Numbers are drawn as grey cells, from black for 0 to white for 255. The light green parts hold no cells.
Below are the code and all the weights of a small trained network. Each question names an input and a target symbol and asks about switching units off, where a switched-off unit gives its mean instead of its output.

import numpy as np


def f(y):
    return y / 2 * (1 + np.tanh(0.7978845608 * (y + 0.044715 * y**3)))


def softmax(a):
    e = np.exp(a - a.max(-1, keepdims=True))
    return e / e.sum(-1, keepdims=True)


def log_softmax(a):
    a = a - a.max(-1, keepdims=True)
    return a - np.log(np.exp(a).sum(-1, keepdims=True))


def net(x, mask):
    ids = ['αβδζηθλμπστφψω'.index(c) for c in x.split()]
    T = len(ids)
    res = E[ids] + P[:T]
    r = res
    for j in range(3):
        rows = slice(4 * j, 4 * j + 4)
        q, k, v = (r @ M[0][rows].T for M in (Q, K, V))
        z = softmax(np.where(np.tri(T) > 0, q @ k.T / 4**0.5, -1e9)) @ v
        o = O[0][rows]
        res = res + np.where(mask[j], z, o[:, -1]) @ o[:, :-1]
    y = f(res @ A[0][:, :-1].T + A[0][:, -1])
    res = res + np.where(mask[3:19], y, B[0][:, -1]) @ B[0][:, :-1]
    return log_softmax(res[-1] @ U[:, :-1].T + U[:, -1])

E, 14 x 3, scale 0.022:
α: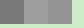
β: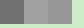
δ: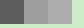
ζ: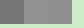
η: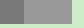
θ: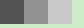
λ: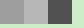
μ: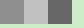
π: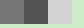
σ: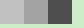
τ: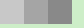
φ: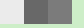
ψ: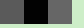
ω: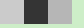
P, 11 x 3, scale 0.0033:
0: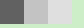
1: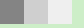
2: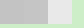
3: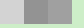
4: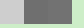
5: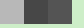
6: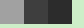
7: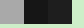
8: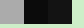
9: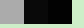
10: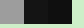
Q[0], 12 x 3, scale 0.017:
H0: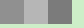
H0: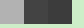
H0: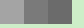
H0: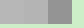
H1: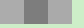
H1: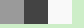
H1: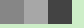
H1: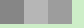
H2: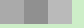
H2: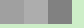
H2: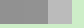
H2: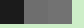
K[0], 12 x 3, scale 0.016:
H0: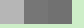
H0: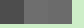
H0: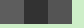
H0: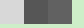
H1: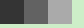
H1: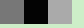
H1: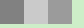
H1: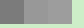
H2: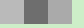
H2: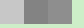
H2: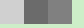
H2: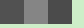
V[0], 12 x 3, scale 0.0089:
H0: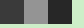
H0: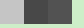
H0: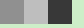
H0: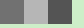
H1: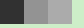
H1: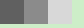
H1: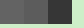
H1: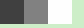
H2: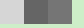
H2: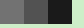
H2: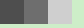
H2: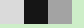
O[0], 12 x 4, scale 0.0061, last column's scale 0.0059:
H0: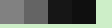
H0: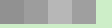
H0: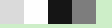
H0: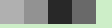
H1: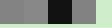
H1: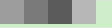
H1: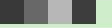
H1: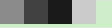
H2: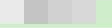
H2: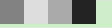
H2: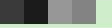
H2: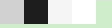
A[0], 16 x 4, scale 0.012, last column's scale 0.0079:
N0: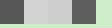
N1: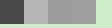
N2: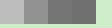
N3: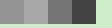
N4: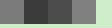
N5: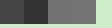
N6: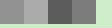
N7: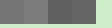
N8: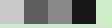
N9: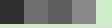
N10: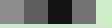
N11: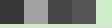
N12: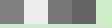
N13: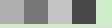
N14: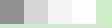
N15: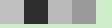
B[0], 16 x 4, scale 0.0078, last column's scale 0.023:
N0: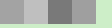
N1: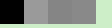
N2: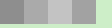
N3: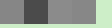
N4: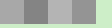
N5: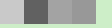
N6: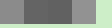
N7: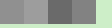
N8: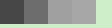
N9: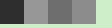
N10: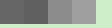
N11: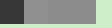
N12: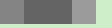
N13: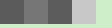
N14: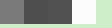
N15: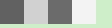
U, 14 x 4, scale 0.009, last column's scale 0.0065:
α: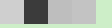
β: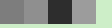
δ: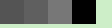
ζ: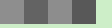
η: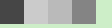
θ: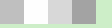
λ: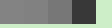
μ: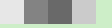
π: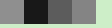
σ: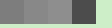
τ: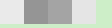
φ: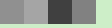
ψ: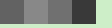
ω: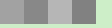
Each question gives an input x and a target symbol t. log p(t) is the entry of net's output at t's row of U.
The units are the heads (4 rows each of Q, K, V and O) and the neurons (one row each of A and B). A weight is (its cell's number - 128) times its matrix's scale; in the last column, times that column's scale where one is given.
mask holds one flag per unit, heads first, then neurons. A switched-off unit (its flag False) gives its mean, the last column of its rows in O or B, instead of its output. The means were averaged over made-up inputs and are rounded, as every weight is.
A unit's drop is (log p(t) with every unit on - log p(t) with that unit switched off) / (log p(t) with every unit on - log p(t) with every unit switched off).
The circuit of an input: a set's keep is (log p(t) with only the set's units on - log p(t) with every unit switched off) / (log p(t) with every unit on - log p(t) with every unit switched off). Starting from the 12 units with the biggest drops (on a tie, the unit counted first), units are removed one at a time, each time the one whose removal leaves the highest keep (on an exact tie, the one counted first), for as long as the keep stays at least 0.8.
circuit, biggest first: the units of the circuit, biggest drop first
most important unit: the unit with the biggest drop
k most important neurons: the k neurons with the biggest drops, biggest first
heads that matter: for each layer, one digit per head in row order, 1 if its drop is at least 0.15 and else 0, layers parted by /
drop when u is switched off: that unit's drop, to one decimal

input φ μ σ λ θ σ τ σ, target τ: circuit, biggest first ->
N2, N15, H2
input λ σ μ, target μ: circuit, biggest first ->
H0, N15
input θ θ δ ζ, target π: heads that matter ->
011
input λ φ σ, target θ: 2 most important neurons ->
N2, N0
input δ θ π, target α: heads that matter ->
111
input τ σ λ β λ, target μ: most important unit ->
H0
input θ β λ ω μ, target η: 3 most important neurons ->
N15, N14, N13
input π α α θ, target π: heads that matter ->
011
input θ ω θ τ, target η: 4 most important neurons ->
N15, N8, N13, N5
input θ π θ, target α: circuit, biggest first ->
N5, H2, H0
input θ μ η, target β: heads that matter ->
111
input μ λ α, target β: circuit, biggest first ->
H2, H0
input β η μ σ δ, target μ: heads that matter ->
100
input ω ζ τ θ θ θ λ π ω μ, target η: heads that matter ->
110
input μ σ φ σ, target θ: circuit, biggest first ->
N2, H2
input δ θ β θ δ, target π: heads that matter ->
011
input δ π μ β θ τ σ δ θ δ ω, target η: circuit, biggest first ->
N15, H2, N8
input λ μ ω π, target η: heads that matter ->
001
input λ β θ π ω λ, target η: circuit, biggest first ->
H0, H1
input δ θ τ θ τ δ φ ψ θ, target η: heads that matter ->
010
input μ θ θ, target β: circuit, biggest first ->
H1
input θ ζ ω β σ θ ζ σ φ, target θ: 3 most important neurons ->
N15, N2, N14
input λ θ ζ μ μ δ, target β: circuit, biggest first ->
H2, H1
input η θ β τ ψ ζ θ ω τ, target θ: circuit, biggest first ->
N15, H2
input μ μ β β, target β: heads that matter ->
101
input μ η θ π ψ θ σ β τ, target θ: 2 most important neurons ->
N14, N15
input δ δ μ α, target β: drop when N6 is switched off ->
0.0
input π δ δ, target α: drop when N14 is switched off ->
0.2
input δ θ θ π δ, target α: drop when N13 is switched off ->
0.2
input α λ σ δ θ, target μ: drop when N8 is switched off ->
0.1
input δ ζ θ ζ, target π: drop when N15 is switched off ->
0.5
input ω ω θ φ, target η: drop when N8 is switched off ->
0.3
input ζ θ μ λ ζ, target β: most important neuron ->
N5
